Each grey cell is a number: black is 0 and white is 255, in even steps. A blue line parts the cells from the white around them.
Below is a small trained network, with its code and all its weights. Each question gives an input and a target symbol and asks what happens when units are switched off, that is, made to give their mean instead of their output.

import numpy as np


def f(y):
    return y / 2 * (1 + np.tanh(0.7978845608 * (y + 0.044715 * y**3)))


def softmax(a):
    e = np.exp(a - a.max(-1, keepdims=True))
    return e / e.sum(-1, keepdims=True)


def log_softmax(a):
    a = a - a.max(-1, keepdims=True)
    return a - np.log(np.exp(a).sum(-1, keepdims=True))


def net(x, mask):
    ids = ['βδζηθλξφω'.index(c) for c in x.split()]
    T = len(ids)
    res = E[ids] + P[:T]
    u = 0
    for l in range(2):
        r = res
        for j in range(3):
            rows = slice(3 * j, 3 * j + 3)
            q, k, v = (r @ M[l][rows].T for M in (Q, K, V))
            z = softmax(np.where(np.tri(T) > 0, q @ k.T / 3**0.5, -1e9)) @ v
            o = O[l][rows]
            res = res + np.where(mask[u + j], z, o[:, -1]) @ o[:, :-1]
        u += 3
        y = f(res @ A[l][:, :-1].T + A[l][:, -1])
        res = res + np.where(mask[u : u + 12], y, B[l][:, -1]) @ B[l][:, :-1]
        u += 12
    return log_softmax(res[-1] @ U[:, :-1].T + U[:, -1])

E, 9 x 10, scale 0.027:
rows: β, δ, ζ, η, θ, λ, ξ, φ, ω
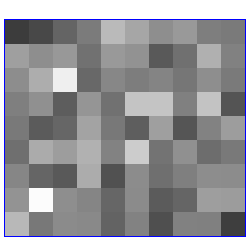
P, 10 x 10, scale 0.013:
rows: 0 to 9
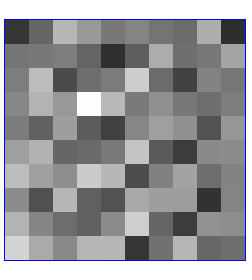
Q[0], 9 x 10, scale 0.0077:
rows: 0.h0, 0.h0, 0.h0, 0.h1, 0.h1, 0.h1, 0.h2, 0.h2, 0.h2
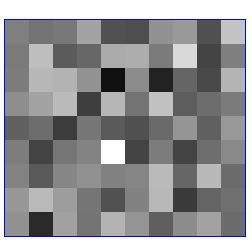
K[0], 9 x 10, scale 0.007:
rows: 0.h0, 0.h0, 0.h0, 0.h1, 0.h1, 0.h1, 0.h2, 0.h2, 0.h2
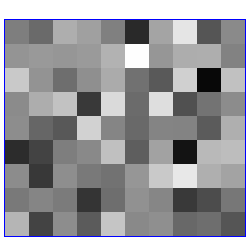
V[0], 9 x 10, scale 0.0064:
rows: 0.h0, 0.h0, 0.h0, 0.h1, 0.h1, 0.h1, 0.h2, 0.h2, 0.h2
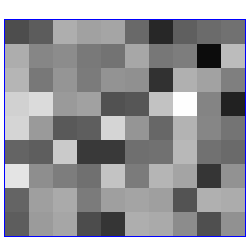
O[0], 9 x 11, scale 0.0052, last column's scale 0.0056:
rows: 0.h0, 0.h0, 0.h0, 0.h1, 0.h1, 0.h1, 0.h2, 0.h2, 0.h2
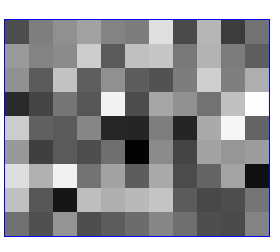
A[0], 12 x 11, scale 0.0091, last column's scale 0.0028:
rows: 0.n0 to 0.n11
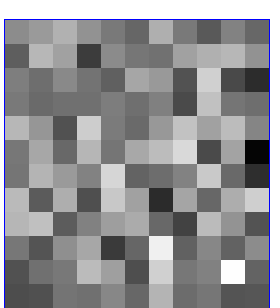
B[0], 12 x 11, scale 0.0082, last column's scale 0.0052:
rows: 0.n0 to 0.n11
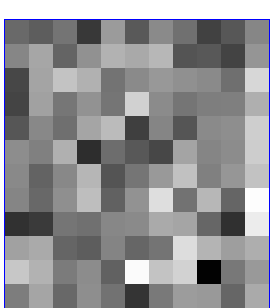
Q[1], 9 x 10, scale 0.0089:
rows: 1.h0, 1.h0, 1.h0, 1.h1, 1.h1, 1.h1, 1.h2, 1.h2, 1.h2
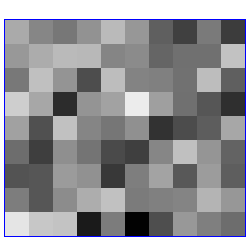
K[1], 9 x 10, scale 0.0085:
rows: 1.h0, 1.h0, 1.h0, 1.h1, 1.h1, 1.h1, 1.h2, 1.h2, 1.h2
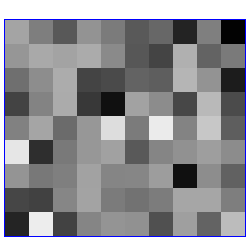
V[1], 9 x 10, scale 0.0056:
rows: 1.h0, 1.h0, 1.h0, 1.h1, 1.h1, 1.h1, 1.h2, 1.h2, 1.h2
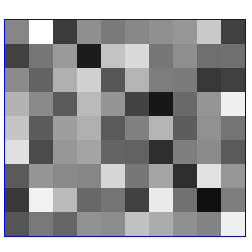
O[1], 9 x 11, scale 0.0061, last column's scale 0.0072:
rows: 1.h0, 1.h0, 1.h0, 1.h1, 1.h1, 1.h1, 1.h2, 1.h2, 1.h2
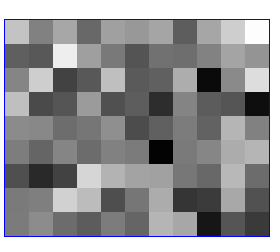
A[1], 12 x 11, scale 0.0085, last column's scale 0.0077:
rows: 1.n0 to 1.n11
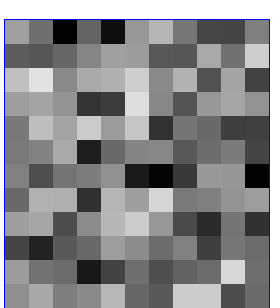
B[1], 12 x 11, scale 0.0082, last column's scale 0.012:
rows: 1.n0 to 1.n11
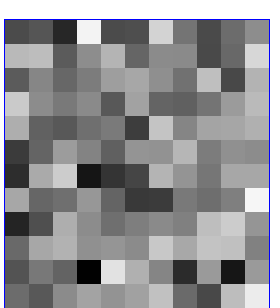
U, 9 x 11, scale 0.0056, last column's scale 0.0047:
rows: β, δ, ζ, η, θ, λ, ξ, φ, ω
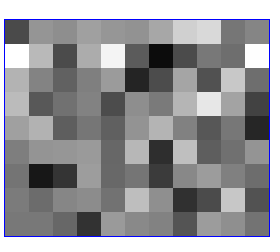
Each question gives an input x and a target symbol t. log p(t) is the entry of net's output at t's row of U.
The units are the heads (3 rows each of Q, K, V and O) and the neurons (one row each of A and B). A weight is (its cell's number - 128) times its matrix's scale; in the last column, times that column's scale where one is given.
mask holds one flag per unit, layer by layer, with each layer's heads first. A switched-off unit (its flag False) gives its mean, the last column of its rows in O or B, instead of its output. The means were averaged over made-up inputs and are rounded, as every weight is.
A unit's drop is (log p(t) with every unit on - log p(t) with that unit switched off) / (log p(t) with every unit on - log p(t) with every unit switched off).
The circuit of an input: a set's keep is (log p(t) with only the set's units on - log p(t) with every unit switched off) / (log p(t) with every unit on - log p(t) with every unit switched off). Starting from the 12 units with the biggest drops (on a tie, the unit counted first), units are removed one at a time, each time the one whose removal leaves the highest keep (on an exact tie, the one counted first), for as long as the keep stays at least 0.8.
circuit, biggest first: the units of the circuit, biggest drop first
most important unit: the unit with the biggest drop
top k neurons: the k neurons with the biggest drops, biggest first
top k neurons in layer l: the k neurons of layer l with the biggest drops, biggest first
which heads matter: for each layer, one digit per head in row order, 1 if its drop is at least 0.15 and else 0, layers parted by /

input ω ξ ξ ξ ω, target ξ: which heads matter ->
001 / 111
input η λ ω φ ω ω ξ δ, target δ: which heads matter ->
000 / 000
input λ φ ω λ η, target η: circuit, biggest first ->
1.h0, 0.n9, 1.n3
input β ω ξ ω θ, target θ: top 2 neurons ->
0.n10, 1.n0
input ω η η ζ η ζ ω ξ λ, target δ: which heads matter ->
100 / 001
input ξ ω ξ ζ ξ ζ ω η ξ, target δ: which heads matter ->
000 / 001
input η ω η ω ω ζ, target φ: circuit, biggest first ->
1.h2, 0.n1, 0.n9, 0.n7
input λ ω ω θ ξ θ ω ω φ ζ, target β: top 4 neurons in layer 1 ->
1.n2, 1.n8, 1.n1, 1.n3
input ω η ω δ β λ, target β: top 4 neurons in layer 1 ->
1.n9, 1.n8, 1.n2, 1.n11
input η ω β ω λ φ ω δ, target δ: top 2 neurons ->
1.n7, 0.n10
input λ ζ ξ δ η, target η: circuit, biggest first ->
0.n9, 1.h0, 1.n3
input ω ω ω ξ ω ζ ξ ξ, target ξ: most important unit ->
1.h1
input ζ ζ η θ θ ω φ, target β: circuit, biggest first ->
1.n2, 1.n8, 0.n1
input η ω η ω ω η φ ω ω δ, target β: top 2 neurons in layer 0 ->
0.n6, 0.n7
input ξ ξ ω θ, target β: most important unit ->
1.n2
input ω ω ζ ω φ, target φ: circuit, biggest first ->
1.h2, 0.n1
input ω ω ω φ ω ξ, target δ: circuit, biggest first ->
1.n1, 1.h2, 1.n6
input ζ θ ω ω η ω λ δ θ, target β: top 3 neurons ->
0.n7, 1.n9, 1.n8
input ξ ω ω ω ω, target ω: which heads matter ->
010 / 010
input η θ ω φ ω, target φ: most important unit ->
1.h2
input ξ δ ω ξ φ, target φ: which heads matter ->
001 / 001
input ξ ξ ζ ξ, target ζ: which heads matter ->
011 / 010
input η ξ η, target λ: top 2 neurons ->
0.n5, 0.n8
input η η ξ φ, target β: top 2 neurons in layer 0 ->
0.n6, 0.n10
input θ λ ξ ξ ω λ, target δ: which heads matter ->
010 / 001
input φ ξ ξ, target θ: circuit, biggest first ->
1.n0, 1.h2, 0.h1
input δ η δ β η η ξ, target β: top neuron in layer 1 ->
1.n2
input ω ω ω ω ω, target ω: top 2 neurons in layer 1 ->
1.n6, 1.n10
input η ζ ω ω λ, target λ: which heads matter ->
110 / 100
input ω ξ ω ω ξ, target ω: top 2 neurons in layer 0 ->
0.n7, 0.n6
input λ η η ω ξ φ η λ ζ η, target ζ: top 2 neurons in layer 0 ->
0.n5, 0.n4
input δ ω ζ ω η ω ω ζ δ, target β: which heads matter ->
000 / 001
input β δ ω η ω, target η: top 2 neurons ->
0.n4, 1.n1
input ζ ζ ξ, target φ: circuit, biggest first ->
1.h2
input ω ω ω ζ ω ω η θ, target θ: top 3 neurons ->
0.n10, 0.n9, 1.n0
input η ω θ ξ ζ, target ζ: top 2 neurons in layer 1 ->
1.n7, 1.n2
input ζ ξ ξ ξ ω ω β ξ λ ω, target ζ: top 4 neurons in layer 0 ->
0.n1, 0.n3, 0.n10, 0.n6
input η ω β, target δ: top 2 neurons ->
1.n1, 0.n8
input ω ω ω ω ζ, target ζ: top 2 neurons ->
0.n1, 1.n7
